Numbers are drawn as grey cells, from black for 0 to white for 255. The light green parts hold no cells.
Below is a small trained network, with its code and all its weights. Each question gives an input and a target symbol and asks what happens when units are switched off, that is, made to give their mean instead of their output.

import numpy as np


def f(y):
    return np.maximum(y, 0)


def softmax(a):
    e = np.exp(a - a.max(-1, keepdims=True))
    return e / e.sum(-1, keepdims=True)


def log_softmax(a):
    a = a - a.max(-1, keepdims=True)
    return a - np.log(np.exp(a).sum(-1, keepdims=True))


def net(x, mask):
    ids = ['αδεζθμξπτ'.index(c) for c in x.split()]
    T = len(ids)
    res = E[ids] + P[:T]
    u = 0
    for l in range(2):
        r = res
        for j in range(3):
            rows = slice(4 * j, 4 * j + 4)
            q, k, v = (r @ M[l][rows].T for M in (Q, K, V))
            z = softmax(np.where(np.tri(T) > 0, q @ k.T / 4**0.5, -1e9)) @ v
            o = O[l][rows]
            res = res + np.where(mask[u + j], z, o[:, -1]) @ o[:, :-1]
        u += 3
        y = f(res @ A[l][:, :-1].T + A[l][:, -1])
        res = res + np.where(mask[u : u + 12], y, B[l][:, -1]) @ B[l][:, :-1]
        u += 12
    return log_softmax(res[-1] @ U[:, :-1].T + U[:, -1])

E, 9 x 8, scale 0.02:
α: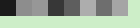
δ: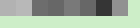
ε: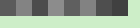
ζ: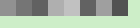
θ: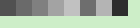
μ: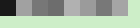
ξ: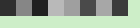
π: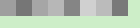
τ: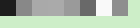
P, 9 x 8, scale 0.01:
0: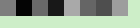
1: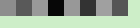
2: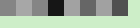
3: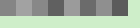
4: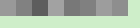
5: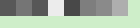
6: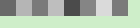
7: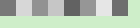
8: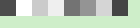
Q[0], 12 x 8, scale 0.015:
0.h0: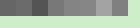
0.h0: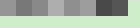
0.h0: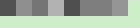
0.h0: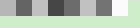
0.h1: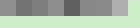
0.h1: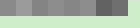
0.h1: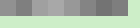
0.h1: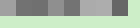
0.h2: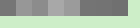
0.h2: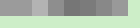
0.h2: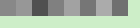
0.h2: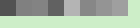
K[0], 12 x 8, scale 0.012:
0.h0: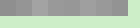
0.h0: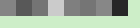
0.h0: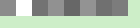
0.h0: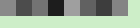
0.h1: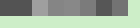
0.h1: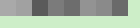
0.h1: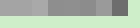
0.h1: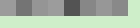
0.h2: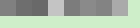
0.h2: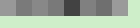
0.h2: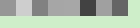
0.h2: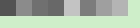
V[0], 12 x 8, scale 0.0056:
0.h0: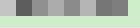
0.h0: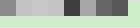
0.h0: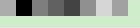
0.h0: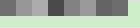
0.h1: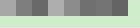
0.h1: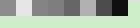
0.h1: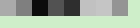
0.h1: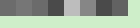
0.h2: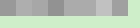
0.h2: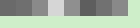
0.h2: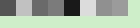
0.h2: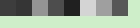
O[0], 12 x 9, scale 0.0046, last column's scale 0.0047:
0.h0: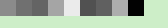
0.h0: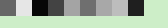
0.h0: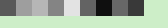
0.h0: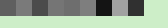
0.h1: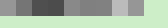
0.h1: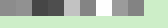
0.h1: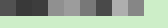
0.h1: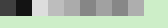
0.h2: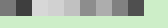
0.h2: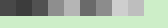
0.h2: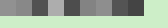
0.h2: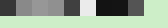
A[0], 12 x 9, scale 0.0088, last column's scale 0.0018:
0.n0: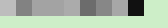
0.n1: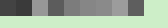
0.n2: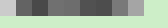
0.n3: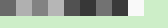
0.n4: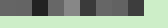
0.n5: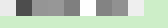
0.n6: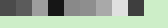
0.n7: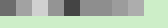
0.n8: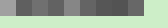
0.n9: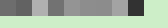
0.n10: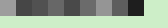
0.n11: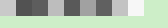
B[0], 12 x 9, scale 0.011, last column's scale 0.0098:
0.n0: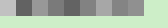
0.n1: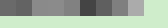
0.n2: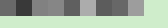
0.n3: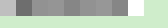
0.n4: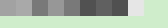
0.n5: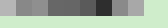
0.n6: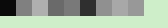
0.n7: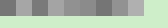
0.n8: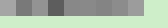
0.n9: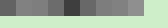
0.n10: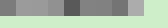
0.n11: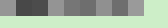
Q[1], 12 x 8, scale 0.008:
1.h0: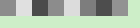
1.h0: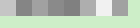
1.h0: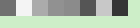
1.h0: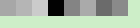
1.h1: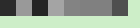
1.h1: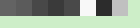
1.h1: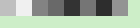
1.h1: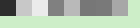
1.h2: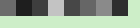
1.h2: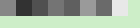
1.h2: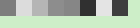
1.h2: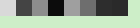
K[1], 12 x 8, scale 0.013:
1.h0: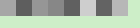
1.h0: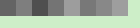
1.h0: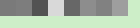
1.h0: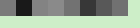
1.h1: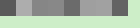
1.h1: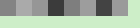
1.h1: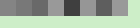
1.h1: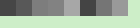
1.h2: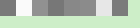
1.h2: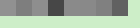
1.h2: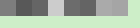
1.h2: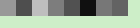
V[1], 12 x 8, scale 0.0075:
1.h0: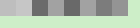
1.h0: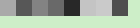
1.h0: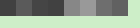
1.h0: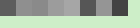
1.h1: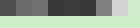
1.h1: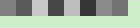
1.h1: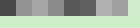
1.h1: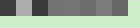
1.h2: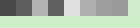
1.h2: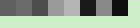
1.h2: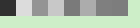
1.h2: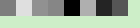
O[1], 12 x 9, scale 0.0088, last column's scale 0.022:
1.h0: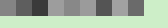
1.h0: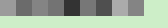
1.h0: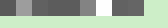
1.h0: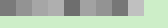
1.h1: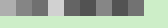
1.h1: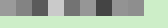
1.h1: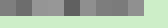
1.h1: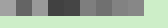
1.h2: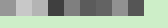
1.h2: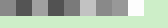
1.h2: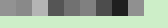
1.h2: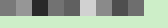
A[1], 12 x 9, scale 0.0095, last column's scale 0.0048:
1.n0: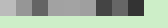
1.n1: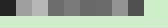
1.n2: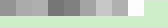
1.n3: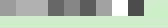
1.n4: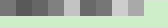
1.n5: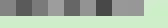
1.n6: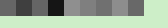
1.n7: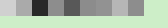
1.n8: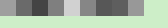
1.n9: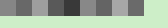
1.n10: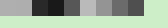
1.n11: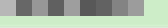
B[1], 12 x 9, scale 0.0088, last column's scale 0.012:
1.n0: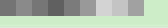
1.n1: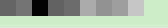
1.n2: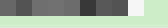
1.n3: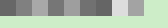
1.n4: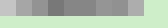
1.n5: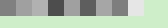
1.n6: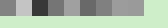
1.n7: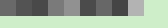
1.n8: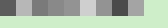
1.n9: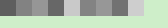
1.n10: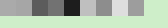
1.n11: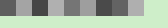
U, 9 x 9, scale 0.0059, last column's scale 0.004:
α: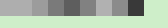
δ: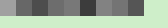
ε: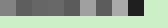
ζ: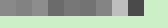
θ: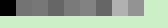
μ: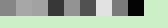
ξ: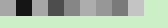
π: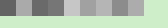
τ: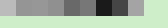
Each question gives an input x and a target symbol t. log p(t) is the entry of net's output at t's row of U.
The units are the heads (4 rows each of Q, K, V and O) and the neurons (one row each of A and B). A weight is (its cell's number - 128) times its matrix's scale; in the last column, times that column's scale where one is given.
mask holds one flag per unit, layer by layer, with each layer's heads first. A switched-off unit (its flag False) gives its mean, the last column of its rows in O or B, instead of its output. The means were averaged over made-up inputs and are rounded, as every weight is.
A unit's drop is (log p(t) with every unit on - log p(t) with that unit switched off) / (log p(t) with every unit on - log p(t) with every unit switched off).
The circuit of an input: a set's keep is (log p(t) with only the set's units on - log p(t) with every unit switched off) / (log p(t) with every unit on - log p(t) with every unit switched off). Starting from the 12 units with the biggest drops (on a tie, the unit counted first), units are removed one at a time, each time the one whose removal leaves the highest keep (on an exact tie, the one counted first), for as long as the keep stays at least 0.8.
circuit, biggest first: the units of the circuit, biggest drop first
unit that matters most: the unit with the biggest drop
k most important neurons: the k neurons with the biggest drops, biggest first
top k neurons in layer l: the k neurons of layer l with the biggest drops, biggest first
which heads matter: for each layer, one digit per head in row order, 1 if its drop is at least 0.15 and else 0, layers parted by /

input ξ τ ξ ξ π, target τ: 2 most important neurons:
[0.n5, 0.n11]
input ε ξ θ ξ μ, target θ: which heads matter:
000 / 001
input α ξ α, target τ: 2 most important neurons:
[0.n6, 0.n1]
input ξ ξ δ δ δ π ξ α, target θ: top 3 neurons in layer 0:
[0.n6, 0.n7, 0.n1]
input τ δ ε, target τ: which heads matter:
110 / 001
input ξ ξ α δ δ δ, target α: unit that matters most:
0.n2
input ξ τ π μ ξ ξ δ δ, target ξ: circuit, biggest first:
[0.n4, 1.h2]
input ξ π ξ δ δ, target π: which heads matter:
100 / 111
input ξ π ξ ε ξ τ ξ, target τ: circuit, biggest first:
[1.h2, 0.n7, 1.h0]
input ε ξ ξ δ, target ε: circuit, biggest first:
[1.n10, 1.h2, 0.h2, 0.n4]
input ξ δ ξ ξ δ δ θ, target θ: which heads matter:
000 / 011
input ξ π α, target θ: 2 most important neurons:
[1.n1, 0.n6]
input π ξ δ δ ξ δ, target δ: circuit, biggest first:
[1.n7, 1.h2, 0.n11]
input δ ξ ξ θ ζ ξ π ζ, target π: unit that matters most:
0.h0
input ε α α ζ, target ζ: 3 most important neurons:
[1.n3, 1.n4, 0.n0]
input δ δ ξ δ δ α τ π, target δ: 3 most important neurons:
[0.n4, 0.n5, 1.n7]
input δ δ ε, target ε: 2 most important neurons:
[1.n10, 0.n2]
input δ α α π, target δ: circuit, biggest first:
[0.n5, 1.h2, 1.n7, 1.h0]
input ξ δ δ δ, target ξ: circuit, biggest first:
[0.n1, 0.n4, 1.h2]
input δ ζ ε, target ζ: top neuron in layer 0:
[0.n0]
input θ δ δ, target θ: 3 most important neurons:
[1.n3, 0.n1, 1.n2]
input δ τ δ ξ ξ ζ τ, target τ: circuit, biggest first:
[1.h1, 0.n6]
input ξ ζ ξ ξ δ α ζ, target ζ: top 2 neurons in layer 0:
[0.n1, 0.n4]
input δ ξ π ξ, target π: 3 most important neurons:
[1.n8, 0.n5, 1.n0]
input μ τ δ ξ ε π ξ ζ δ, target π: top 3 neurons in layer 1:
[1.n8, 1.n2, 1.n0]
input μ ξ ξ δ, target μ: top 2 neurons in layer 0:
[0.n6, 0.n1]
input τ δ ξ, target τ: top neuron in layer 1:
[1.n11]
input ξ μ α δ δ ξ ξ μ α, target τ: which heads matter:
000 / 011
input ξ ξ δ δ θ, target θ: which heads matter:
010 / 001
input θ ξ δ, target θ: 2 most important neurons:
[1.n3, 1.n2]
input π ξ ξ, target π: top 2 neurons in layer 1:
[1.n6, 1.n8]
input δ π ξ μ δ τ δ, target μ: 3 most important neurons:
[0.n4, 0.n6, 0.n2]
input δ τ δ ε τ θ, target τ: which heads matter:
000 / 001
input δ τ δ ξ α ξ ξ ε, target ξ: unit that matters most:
1.h2
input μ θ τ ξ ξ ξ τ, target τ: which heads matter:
010 / 011
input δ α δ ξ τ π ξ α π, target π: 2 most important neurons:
[0.n5, 0.n11]
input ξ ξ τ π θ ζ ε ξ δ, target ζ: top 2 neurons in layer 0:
[0.n11, 0.n0]
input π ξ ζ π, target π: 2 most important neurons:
[0.n5, 1.n0]
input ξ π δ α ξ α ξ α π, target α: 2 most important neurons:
[1.n10, 0.n7]
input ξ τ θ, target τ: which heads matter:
000 / 011
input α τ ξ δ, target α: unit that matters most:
0.h2
